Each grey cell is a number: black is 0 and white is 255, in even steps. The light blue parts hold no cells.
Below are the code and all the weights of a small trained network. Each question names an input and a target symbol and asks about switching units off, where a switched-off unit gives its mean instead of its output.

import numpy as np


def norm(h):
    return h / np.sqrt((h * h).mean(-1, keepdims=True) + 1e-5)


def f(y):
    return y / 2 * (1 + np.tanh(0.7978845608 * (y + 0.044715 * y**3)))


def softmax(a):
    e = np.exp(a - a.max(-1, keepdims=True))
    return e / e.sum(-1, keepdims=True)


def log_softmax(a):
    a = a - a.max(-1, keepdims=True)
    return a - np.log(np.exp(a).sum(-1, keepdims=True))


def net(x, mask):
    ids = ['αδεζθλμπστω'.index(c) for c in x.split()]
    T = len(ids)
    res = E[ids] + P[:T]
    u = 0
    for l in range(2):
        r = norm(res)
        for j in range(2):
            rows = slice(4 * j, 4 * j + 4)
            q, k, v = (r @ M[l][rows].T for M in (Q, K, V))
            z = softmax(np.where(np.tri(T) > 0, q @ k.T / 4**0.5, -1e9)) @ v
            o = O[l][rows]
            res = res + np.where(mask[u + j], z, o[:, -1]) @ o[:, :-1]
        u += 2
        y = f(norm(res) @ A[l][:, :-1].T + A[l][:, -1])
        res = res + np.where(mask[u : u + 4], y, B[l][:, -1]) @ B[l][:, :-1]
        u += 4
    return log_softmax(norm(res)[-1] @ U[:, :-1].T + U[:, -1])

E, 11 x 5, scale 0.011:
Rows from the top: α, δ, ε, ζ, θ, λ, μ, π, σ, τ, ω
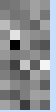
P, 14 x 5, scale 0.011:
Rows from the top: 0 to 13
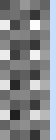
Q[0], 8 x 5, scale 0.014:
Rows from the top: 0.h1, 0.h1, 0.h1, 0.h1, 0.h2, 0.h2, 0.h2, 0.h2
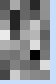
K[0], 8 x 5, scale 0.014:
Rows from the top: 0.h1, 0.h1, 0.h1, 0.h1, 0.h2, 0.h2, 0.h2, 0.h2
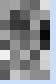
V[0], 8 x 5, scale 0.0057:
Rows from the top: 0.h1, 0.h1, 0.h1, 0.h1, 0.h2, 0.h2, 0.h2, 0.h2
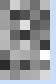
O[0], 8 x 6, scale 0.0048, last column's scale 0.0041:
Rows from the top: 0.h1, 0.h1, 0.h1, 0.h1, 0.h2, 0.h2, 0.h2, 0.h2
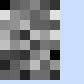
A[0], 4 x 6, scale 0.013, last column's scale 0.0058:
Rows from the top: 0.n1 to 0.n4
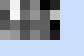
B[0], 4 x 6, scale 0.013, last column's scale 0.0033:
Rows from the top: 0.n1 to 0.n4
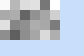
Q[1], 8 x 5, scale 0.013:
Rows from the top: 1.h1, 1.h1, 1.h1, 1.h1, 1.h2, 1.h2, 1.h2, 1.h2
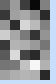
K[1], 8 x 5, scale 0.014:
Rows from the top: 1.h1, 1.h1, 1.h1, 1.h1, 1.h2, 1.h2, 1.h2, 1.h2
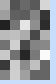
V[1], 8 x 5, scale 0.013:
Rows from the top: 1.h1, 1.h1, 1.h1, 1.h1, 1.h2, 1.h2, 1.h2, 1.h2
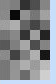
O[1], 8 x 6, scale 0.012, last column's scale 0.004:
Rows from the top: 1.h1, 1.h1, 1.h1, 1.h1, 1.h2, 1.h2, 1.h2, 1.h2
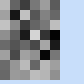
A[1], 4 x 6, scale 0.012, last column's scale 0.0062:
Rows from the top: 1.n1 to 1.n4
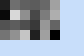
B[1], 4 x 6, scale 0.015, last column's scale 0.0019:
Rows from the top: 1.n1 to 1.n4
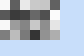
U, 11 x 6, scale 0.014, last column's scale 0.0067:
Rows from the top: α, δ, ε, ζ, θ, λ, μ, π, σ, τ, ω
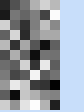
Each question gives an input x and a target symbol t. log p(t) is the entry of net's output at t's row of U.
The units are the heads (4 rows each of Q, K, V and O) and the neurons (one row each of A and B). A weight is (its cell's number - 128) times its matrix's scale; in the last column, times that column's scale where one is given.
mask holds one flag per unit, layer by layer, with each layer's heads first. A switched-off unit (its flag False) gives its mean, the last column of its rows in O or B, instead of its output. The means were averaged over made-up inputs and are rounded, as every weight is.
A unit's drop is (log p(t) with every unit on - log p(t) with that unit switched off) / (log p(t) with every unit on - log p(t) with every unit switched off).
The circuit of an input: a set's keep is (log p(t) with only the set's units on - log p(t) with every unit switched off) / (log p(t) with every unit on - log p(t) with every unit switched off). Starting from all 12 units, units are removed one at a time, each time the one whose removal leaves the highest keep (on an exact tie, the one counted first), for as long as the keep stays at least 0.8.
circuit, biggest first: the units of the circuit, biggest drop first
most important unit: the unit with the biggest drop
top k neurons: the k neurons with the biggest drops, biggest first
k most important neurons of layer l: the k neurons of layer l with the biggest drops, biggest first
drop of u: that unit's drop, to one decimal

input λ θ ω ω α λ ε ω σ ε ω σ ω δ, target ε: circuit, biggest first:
(0.n1; 0.h2)
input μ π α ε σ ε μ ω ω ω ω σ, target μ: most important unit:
0.h1
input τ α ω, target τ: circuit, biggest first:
(1.h1; 0.n1)
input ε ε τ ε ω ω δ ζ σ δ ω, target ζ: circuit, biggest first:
(1.h1; 0.n4)
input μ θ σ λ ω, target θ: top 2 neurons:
(0.n1; 0.n2)
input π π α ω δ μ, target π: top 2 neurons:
(0.n4; 0.n1)
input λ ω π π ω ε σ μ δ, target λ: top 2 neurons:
(0.n1; 1.n4)
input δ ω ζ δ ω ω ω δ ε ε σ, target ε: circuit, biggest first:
(0.n1; 0.h2; 1.h1)
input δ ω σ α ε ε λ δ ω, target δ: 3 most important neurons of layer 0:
(0.n1; 0.n2; 0.n4)
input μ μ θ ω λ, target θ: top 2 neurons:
(0.n1; 0.n3)
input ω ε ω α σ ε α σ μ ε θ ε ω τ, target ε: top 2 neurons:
(0.n1; 0.n3)
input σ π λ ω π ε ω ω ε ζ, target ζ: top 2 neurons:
(0.n2; 1.n2)
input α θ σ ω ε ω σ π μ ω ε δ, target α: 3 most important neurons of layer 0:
(0.n2; 0.n1; 0.n4)
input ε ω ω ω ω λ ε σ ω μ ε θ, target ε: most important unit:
0.h1
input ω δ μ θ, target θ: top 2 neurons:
(0.n4; 0.n1)
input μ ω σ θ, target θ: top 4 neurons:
(0.n1; 0.n4; 0.n3; 0.n2)
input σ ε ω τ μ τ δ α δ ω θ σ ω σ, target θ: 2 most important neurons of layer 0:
(0.n1; 0.n2)
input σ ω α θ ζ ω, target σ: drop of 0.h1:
0.2
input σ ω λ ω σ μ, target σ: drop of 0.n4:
0.2
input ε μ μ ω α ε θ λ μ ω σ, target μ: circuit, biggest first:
(1.h1)
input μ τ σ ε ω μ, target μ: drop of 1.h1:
0.2
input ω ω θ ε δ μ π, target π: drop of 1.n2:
0.0
